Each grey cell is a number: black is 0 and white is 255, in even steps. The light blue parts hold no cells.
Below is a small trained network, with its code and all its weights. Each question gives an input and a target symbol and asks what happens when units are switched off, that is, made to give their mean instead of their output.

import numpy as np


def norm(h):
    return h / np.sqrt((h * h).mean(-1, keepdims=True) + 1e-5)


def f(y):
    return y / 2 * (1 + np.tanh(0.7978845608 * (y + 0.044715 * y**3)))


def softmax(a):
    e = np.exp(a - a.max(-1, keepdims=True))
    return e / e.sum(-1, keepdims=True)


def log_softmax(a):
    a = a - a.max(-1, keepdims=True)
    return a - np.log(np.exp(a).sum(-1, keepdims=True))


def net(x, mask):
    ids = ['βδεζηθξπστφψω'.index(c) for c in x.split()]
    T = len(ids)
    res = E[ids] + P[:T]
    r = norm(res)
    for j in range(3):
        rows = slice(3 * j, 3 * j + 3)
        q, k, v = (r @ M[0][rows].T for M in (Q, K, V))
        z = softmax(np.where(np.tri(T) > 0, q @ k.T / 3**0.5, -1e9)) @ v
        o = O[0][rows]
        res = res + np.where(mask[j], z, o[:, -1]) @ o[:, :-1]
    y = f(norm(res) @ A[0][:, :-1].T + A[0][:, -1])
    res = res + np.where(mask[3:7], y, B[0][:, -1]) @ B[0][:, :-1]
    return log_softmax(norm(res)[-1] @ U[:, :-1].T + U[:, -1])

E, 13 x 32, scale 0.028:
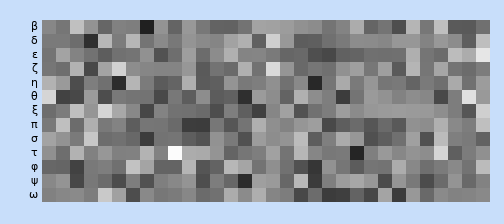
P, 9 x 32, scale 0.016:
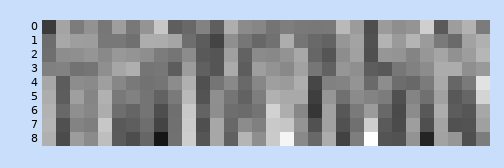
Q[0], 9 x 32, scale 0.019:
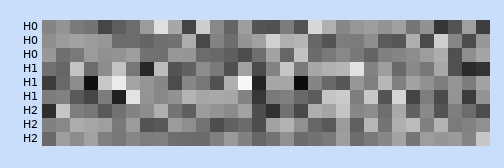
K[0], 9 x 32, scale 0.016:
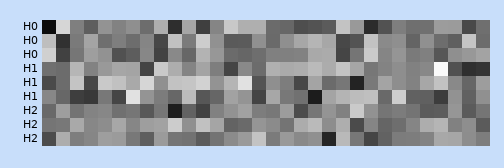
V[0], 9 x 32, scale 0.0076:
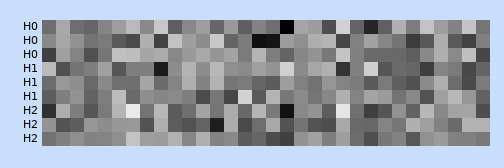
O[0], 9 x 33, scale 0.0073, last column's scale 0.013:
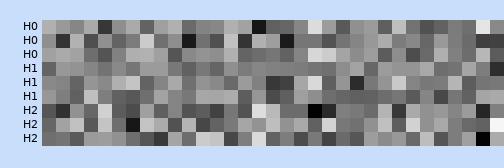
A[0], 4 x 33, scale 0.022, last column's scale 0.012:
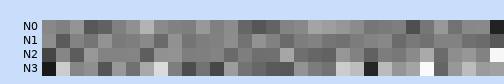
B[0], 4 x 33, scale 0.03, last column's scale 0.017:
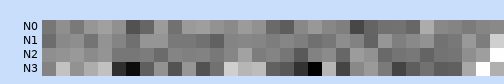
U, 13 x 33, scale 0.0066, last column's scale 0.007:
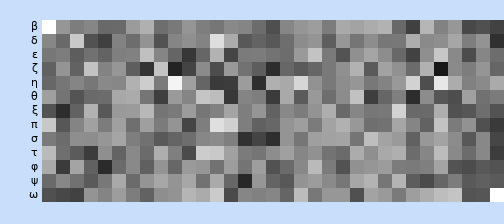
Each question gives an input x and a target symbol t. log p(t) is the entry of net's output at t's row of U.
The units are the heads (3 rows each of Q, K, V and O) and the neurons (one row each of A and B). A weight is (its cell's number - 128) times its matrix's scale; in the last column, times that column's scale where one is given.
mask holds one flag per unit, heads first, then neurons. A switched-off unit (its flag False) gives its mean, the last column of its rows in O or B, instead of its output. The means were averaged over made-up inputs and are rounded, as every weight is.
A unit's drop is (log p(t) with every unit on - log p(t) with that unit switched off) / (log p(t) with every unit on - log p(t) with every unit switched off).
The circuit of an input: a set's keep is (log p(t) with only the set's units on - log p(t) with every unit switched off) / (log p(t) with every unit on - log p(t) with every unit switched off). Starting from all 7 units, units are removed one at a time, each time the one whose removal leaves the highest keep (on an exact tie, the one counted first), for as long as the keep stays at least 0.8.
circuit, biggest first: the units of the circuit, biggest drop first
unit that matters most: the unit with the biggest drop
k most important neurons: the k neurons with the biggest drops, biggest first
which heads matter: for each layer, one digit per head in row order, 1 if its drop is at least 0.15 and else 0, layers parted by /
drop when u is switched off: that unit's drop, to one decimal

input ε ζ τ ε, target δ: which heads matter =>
100
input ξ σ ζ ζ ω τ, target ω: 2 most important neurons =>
N0, N2
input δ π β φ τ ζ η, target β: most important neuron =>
N3
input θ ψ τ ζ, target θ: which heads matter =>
001
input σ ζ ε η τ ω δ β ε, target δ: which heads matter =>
101
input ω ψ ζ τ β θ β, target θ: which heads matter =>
001
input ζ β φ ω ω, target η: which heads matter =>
001
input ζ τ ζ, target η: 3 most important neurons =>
N3, N2, N0
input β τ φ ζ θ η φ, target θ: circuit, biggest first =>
H2, N3
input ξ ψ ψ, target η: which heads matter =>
011
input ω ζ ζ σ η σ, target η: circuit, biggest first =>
N3, H2
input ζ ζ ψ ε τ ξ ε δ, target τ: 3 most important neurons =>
N3, N2, N1
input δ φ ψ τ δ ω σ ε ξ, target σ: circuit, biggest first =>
H0, N3, N2, H2
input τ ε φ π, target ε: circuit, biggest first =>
H0, N3, H2, N2
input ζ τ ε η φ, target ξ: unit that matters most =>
H0
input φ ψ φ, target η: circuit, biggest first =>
H1, N3
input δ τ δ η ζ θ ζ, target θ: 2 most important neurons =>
N2, N3
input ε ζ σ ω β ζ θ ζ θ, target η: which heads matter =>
111
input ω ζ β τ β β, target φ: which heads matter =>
101
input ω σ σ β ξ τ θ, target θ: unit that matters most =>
H2
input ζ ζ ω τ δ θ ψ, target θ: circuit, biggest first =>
N3, H2
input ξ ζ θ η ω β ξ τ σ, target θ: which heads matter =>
001
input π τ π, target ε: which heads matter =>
111
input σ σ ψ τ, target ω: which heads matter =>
100
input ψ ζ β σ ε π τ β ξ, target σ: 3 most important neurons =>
N3, N2, N1
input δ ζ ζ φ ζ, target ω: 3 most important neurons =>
N2, N1, N3
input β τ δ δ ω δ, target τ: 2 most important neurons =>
N3, N2
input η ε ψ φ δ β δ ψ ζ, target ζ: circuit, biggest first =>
H1
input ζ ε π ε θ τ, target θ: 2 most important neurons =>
N2, N3
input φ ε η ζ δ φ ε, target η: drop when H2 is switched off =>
0.2
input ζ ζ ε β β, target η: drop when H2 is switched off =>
0.4
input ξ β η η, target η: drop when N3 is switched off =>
0.4
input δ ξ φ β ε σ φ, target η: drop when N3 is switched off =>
0.4
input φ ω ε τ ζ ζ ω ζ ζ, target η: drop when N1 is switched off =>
0.3
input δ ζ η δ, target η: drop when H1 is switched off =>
-0.1
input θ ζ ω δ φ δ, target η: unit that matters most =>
H2
